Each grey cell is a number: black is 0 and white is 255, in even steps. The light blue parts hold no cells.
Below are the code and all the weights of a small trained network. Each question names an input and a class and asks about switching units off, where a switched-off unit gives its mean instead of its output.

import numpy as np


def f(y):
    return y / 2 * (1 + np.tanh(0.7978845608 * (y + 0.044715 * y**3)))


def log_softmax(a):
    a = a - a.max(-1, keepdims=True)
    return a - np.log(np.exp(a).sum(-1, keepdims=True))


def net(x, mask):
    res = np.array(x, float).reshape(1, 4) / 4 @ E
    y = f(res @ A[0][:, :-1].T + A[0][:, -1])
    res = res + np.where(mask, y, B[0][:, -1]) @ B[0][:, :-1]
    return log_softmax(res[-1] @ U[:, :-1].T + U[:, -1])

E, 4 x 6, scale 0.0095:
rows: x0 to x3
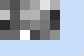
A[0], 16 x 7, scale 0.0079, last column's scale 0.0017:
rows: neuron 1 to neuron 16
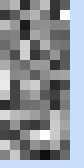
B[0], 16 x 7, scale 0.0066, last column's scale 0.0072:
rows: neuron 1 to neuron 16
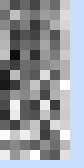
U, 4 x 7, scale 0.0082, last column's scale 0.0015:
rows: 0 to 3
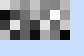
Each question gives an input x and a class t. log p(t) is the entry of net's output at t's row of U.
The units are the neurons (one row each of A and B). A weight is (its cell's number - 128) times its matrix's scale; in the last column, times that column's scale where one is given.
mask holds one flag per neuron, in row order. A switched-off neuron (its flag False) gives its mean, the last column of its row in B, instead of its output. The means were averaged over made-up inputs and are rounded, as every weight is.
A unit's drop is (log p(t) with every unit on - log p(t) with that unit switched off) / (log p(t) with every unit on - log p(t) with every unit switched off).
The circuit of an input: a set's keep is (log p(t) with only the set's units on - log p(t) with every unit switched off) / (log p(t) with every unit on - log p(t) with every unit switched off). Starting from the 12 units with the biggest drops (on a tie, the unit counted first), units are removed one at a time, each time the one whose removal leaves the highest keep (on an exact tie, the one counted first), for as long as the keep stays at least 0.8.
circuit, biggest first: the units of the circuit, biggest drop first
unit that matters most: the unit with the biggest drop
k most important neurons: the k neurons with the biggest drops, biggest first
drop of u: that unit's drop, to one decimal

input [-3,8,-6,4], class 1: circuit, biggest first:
[neuron 9]
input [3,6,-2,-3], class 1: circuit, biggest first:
[neuron 9; neuron 16]
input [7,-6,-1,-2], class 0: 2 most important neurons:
[neuron 14; neuron 9]
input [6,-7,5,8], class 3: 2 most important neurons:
[neuron 6; neuron 5]
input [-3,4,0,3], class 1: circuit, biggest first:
[neuron 14; neuron 9]
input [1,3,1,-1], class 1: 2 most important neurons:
[neuron 16; neuron 14]
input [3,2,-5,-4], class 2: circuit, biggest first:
[neuron 12; neuron 16]
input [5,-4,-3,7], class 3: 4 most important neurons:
[neuron 6; neuron 5; neuron 16; neuron 9]
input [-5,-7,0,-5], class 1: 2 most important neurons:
[neuron 13; neuron 14]
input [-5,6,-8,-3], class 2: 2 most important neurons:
[neuron 12; neuron 8]
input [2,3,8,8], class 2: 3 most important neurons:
[neuron 11; neuron 2; neuron 4]
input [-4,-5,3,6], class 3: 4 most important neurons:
[neuron 6; neuron 9; neuron 14; neuron 10]
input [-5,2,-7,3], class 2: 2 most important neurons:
[neuron 12; neuron 8]
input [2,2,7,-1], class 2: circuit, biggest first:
[neuron 11]
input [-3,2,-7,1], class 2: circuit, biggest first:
[neuron 12; neuron 8]
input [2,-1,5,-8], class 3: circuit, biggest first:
[neuron 4; neuron 1]
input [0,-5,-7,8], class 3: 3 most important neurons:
[neuron 6; neuron 5; neuron 11]
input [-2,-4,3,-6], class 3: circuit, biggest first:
[neuron 4; neuron 1; neuron 12]
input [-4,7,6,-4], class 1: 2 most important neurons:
[neuron 9; neuron 10]
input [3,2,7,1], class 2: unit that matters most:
neuron 11
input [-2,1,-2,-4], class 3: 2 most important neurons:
[neuron 14; neuron 11]
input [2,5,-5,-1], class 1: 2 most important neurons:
[neuron 9; neuron 11]
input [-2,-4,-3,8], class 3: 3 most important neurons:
[neuron 6; neuron 9; neuron 5]
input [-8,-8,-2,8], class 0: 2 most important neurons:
[neuron 16; neuron 9]
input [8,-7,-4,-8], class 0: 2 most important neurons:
[neuron 14; neuron 9]
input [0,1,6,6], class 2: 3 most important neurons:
[neuron 11; neuron 2; neuron 4]
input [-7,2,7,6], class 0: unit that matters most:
neuron 16
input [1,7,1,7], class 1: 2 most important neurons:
[neuron 9; neuron 10]
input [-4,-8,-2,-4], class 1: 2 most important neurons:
[neuron 13; neuron 14]
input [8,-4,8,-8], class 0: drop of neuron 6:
0.1
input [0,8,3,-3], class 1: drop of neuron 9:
0.2
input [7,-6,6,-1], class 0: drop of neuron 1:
0.0
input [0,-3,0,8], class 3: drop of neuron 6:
0.2
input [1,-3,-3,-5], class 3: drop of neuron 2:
0.1
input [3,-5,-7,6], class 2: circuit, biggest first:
[neuron 12]
